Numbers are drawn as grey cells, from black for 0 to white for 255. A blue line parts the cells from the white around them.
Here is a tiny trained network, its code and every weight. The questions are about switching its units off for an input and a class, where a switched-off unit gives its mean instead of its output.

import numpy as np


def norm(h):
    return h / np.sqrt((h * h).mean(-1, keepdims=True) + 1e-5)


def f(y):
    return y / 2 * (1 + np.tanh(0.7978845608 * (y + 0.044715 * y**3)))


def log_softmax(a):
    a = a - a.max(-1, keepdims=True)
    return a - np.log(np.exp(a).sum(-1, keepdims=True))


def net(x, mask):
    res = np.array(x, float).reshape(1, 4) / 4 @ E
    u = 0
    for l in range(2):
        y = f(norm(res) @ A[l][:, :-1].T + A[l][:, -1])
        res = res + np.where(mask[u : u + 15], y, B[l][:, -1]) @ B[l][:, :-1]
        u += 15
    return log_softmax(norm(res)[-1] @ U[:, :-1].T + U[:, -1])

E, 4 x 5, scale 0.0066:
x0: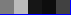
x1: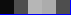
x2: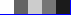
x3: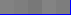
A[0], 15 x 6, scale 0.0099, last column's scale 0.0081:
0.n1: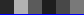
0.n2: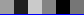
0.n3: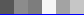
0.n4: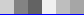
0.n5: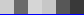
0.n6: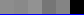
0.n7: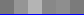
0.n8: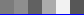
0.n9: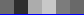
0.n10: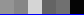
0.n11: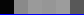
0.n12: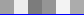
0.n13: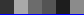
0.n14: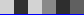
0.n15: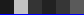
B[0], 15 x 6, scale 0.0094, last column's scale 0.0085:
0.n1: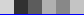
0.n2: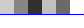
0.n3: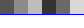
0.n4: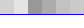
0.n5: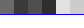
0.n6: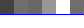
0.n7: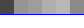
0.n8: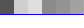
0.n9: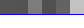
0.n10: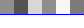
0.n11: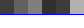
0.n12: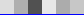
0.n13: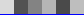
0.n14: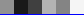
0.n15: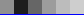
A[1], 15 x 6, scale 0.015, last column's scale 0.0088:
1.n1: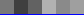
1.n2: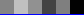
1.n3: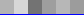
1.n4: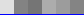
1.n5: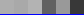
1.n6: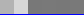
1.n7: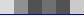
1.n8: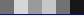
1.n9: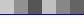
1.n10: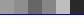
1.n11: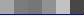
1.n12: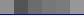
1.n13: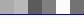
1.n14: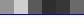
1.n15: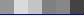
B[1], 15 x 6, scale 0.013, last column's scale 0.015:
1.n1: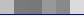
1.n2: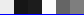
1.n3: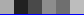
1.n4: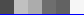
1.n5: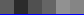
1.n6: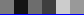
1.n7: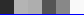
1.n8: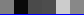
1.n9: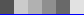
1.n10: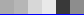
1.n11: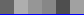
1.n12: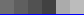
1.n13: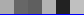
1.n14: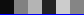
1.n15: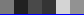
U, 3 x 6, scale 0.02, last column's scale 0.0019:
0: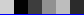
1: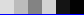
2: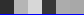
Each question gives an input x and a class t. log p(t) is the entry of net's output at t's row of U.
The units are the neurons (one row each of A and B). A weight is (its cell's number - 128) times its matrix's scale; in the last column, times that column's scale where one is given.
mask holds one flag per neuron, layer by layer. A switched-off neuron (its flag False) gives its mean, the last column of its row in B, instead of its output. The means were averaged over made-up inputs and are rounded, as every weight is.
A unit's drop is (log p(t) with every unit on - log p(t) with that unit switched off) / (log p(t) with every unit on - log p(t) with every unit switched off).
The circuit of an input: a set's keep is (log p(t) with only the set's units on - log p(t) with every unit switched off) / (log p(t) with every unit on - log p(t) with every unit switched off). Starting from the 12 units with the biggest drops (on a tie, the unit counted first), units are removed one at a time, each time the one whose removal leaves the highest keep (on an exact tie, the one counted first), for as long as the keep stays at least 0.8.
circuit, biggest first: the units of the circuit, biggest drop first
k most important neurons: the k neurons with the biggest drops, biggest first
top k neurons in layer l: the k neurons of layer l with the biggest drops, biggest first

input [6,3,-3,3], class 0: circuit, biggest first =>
(0.n15)
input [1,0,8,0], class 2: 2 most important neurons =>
(1.n7, 1.n13)
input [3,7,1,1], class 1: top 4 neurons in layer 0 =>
(0.n13, 0.n5, 0.n2, 0.n14)
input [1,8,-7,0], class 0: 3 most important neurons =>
(1.n7, 1.n4, 1.n9)
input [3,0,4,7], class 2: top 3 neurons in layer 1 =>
(1.n7, 1.n13, 1.n3)
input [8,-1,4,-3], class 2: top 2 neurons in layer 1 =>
(1.n7, 1.n13)
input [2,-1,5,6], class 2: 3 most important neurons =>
(1.n7, 1.n13, 0.n12)
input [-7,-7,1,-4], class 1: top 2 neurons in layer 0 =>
(0.n12, 0.n5)
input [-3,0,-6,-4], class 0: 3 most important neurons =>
(0.n12, 1.n7, 1.n4)
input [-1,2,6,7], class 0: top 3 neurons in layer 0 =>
(0.n14, 0.n5, 0.n12)
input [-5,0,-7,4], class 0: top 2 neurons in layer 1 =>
(1.n7, 1.n4)
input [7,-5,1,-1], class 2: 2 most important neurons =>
(1.n7, 0.n4)
